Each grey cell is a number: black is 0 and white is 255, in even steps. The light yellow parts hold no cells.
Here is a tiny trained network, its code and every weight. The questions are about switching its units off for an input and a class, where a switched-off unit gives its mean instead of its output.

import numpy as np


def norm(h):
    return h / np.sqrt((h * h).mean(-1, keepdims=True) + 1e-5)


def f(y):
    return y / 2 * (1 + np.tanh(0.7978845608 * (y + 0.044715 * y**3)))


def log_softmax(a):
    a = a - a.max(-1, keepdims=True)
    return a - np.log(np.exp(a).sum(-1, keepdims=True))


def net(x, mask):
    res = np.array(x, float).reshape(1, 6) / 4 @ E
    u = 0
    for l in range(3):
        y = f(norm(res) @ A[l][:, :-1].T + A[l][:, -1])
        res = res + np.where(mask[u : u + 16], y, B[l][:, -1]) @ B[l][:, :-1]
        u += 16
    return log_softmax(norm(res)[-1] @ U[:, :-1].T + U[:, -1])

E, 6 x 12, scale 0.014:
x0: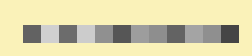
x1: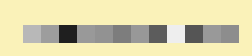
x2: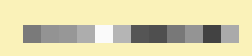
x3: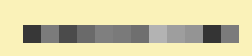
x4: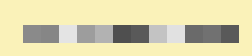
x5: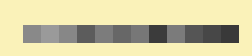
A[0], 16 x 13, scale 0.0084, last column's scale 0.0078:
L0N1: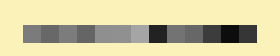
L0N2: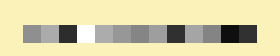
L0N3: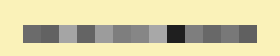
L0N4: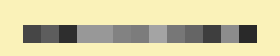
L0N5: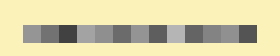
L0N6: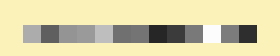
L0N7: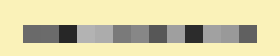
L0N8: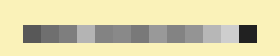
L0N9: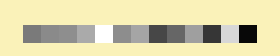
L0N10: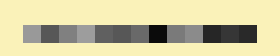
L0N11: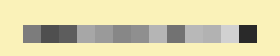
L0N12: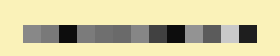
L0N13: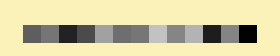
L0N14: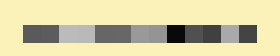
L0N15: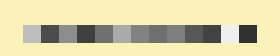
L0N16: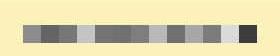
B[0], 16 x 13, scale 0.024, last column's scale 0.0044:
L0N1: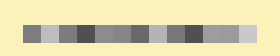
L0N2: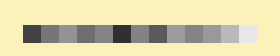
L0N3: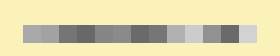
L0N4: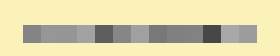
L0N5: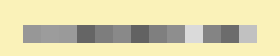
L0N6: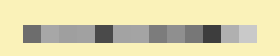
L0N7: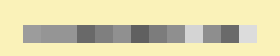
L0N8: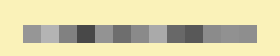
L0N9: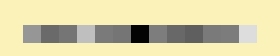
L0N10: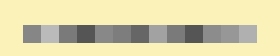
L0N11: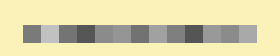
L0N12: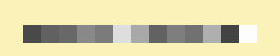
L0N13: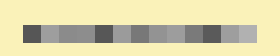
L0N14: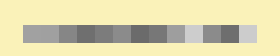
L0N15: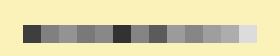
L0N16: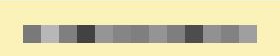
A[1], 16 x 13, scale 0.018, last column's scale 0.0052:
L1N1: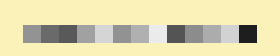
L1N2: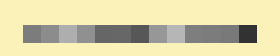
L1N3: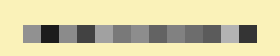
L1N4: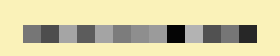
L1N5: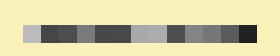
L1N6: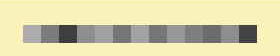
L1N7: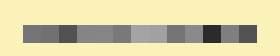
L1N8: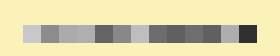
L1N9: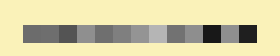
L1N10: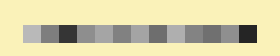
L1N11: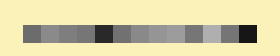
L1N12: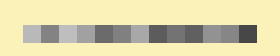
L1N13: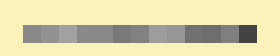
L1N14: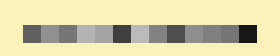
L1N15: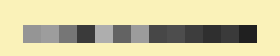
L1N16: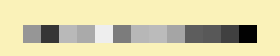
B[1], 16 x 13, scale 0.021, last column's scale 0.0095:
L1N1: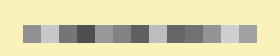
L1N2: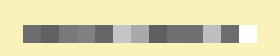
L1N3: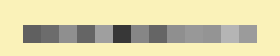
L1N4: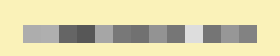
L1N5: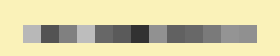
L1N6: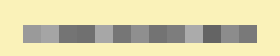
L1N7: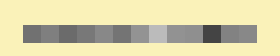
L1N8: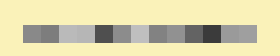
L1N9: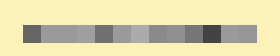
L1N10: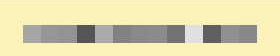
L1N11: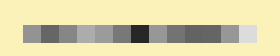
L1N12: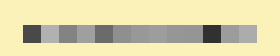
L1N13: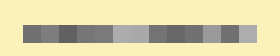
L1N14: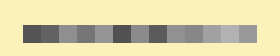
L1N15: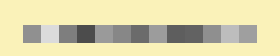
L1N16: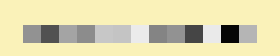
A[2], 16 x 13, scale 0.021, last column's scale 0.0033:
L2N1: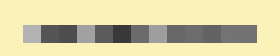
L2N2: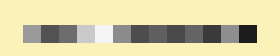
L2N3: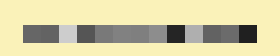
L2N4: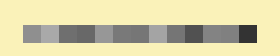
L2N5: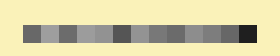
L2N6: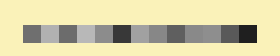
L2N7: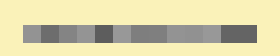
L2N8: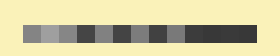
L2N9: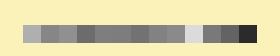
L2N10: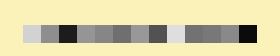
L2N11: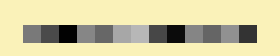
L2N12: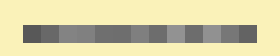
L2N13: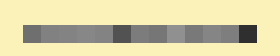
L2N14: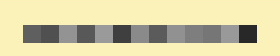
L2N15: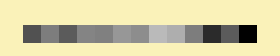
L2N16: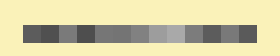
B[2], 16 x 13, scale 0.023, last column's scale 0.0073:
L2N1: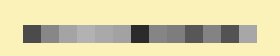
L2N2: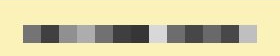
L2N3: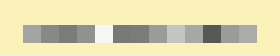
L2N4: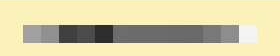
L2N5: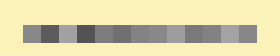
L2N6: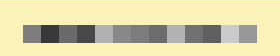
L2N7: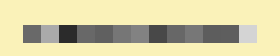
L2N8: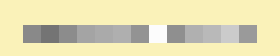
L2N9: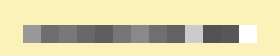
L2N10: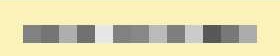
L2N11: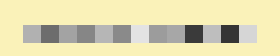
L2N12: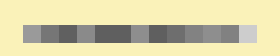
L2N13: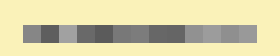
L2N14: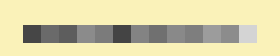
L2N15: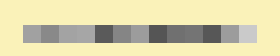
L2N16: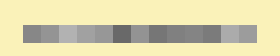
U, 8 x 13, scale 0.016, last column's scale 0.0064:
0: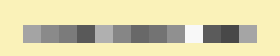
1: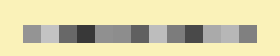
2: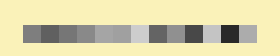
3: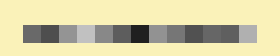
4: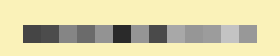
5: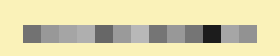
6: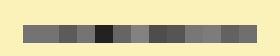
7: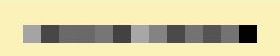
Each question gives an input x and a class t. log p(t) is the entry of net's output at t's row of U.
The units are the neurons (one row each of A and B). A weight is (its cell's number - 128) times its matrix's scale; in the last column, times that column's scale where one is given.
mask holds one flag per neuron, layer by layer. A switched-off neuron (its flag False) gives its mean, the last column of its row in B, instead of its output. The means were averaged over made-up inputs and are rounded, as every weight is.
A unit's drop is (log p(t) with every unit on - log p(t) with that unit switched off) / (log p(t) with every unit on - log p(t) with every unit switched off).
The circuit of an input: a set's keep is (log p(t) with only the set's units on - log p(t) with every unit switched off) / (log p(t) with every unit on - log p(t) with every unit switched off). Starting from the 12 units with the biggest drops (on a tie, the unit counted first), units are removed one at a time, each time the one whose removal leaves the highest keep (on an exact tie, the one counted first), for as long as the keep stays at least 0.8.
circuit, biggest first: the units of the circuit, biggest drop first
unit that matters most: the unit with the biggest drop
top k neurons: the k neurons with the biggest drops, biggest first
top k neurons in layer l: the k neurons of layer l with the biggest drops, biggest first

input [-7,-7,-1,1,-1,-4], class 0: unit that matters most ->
L0N14
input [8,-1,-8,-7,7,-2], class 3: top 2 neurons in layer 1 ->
(L1N11 L1N5)
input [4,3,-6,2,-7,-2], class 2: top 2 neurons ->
(L0N12 L2N11)
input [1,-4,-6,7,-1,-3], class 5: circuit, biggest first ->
(L0N13 L1N9)
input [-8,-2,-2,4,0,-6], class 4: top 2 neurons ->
(L0N15 L1N3)
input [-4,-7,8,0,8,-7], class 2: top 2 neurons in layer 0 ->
(L0N7 L0N5)
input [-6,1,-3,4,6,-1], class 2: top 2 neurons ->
(L1N16 L0N2)
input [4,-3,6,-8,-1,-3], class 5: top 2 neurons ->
(L0N6 L1N8)
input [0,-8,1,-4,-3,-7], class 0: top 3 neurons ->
(L0N14 L0N3 L2N9)
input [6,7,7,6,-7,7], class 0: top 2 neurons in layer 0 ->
(L0N7 L0N5)
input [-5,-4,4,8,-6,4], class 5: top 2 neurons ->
(L0N13 L1N2)
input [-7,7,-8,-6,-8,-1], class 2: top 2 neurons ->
(L2N11 L0N12)
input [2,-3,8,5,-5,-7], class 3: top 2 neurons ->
(L0N9 L2N2)
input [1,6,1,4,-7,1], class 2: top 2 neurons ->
(L0N12 L2N11)
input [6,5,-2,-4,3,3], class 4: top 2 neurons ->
(L0N2 L0N3)
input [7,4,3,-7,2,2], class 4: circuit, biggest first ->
(L0N2)
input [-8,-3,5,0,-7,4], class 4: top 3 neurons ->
(L0N15 L1N3 L1N2)
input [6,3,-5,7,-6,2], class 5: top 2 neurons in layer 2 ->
(L2N15 L2N16)
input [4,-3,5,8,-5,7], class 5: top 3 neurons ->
(L0N13 L0N4 L2N15)
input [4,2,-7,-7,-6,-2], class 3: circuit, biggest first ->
(L1N11)
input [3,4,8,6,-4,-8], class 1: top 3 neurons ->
(L0N11 L0N8 L0N16)
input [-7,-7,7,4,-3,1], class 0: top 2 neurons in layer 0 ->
(L0N14 L0N3)
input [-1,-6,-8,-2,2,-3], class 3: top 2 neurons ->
(L1N5 L1N11)
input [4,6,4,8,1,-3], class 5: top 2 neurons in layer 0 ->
(L0N13 L0N4)
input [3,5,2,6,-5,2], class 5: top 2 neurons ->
(L0N13 L1N2)
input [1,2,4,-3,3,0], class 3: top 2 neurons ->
(L0N9 L2N2)
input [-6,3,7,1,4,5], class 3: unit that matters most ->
L0N9
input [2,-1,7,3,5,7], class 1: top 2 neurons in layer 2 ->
(L2N4 L2N8)
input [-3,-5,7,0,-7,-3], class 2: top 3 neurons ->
(L0N12 L2N11 L1N11)
